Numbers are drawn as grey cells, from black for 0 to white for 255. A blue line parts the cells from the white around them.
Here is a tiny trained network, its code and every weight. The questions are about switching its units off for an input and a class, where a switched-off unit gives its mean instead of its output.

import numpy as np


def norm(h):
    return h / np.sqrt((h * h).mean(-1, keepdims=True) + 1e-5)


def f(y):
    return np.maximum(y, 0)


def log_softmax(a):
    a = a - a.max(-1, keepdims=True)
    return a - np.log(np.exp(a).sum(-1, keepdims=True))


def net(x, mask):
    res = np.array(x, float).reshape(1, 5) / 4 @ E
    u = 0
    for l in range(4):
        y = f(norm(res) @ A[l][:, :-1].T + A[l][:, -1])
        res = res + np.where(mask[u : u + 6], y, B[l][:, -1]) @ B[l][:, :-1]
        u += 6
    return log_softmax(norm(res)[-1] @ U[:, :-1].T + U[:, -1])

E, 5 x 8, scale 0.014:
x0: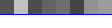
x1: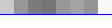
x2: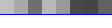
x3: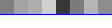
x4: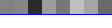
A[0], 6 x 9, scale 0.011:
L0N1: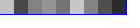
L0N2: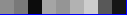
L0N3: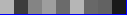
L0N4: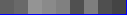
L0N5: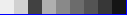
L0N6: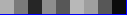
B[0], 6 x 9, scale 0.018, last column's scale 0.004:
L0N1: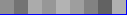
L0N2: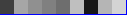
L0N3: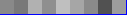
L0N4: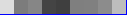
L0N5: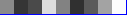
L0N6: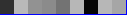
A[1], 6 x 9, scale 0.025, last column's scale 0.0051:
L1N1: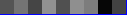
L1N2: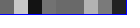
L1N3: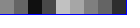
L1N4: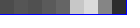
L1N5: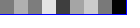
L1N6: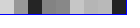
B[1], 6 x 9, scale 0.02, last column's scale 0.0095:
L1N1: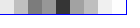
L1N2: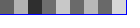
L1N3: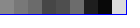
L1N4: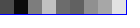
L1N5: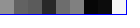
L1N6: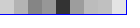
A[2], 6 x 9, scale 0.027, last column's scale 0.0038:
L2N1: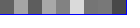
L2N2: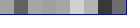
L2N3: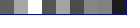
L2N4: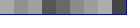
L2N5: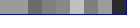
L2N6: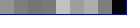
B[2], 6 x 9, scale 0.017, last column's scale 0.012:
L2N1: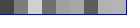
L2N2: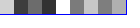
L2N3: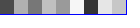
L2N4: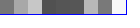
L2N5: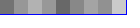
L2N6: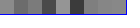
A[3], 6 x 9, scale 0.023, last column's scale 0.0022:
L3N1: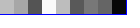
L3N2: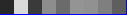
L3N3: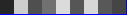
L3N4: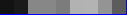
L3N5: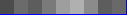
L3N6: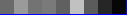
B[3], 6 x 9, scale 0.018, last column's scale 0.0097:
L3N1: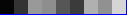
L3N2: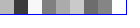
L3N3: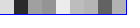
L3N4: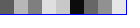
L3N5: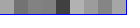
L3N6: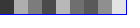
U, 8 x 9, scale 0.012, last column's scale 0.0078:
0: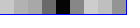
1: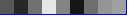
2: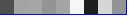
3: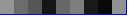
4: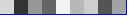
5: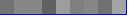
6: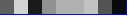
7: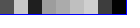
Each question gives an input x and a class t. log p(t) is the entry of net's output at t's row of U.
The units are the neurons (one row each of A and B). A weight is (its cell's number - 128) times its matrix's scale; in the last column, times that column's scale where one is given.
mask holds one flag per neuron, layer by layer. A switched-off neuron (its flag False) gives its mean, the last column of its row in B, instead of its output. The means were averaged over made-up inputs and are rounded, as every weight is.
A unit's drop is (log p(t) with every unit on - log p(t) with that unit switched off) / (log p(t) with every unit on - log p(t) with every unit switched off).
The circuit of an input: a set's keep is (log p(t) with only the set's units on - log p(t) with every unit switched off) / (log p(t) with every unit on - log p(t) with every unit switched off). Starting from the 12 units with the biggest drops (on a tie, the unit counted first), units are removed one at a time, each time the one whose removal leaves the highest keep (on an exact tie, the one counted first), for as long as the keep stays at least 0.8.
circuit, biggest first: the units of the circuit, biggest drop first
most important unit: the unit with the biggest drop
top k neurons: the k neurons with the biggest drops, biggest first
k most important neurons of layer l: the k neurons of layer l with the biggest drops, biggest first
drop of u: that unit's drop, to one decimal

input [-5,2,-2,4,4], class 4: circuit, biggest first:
(L2N2, L0N1)
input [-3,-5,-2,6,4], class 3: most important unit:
L1N5
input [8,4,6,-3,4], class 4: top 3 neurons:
(L1N2, L3N3, L3N2)
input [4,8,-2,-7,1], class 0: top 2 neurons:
(L1N6, L1N5)
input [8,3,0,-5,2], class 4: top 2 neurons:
(L1N2, L3N3)
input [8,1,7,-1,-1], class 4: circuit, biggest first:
(L3N3, L1N2)
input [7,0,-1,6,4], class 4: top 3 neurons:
(L1N2, L3N3, L1N3)
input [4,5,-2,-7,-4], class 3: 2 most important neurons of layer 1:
(L1N3, L1N1)
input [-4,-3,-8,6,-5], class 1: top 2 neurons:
(L1N4, L3N4)
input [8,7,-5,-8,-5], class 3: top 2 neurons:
(L1N3, L1N1)
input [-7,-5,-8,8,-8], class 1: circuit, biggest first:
(L3N4, L1N1)
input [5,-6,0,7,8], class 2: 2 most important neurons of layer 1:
(L1N1, L1N5)
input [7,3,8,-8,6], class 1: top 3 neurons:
(L0N5, L3N1, L1N5)
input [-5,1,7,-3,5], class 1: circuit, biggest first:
(L0N5)
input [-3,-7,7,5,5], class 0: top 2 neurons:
(L1N1, L1N4)
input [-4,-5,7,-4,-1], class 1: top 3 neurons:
(L0N5, L1N6, L3N1)
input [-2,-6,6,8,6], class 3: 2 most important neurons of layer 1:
(L1N5, L1N6)
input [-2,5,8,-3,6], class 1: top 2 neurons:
(L0N5, L3N1)
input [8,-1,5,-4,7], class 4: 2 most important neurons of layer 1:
(L1N2, L1N5)
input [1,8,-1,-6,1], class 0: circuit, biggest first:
(L1N6)
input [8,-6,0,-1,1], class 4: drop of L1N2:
1.1
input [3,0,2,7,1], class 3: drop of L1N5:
0.9
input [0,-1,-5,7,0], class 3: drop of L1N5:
1.1
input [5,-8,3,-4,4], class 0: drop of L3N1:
0.0
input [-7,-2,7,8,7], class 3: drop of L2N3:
0.1
